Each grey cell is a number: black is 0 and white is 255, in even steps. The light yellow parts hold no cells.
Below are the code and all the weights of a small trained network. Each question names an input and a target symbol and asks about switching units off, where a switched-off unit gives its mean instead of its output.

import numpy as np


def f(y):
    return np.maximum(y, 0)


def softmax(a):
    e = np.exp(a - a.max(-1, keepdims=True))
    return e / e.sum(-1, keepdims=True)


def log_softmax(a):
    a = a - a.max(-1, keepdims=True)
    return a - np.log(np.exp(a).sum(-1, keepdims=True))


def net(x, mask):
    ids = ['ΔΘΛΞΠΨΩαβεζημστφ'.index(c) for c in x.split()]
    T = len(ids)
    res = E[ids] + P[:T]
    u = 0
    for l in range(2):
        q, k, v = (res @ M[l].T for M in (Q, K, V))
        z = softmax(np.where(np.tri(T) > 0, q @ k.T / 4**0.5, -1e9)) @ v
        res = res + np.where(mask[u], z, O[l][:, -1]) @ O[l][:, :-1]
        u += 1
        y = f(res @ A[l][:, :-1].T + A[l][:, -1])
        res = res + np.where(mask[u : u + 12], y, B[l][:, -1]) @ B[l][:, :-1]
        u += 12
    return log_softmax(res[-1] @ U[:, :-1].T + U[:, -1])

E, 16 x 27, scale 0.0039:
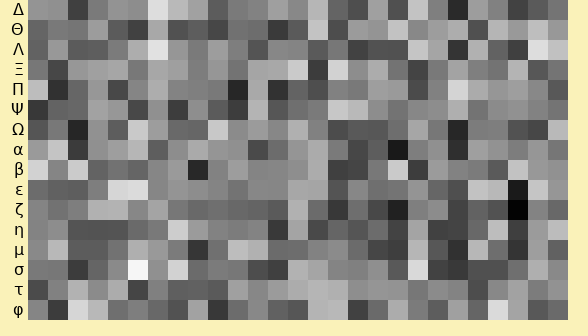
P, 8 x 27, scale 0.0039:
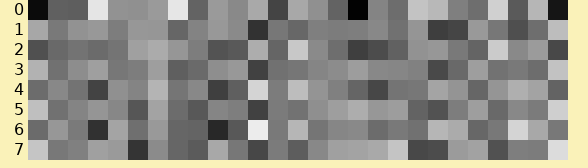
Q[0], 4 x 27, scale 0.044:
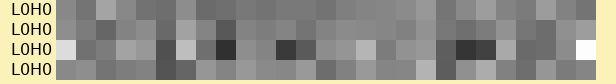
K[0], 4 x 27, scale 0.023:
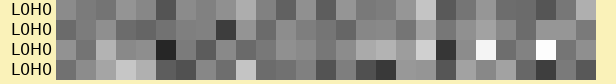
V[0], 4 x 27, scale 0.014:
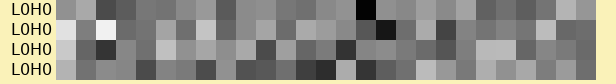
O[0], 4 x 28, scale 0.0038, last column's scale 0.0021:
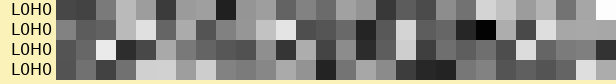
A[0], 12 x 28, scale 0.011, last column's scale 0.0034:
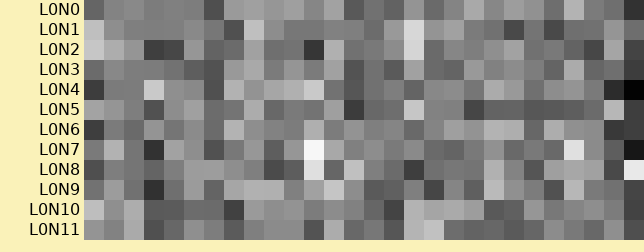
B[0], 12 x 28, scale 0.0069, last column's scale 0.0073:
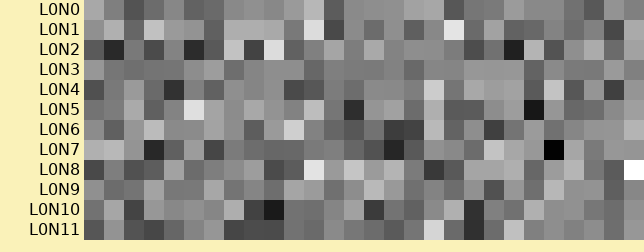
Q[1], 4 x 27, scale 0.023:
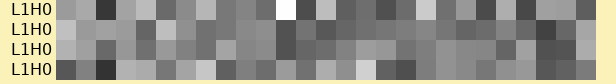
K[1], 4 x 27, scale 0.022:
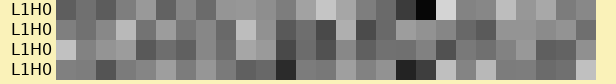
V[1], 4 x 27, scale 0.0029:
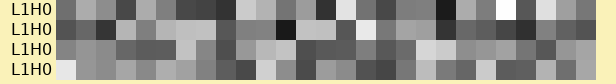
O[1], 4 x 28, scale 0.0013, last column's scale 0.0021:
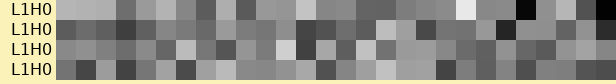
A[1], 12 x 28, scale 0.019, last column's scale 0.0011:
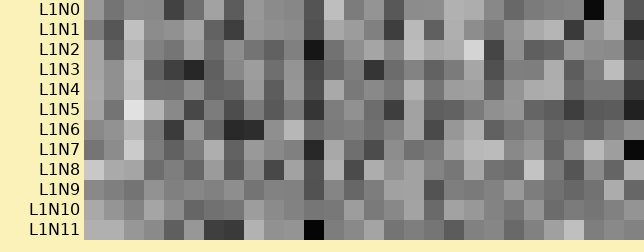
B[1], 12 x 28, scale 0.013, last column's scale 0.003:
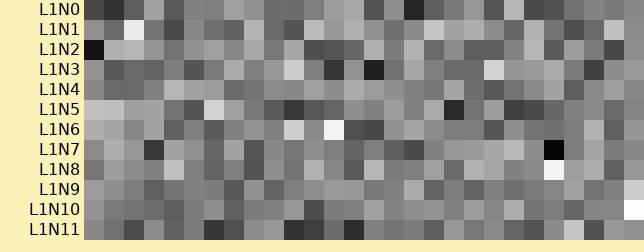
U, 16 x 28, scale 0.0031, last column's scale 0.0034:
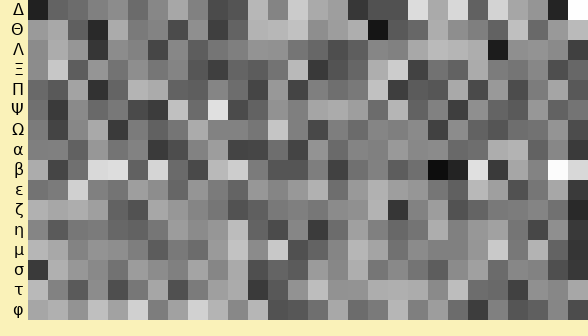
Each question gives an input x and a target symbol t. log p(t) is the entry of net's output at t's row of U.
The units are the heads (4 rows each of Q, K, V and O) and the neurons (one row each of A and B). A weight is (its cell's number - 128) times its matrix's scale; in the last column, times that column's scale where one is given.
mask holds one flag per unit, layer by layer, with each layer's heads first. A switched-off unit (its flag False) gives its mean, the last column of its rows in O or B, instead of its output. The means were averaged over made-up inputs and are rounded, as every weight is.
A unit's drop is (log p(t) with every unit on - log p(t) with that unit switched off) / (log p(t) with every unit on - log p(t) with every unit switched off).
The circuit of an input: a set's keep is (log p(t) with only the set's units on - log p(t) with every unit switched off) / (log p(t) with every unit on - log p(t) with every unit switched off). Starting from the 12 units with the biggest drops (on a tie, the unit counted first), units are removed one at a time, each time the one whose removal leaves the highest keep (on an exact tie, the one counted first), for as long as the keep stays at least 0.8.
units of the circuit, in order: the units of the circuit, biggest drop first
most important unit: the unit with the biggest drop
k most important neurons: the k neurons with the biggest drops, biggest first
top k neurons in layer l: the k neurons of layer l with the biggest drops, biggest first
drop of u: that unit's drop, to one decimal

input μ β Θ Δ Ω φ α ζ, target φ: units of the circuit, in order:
L0H0; L0N5; L0N1
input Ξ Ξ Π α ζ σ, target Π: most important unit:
L0H0
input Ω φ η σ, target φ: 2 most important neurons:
L0N5; L0N1
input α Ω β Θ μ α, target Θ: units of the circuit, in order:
L0H0; L1N9
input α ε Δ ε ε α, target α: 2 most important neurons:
L1N11; L0N8
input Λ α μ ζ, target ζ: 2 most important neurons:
L1N5; L0N8
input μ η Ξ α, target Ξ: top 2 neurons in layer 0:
L0N10; L0N11
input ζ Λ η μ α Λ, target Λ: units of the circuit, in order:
L1N7; L0N8; L0H0; L0N1
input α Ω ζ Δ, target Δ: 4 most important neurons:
L1N0; L1N8; L0N8; L0N1
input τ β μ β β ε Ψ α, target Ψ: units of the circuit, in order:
L0H0; L0N2
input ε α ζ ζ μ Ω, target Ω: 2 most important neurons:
L0N8; L1N0
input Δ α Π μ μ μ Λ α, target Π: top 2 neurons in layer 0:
L0N5; L0N11
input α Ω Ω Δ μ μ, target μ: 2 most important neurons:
L0N8; L1N6
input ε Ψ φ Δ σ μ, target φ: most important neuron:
L0N5
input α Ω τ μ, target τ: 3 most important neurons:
L1N10; L0N1; L0N8
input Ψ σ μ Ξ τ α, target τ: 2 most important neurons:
L1N10; L0N1
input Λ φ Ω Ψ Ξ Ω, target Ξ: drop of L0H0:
1.0
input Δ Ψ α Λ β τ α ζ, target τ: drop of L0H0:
0.8
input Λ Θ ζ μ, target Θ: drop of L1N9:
0.9
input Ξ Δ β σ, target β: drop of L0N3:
0.0
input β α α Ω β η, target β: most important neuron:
L0N8
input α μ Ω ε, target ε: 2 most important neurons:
L1N1; L0N8
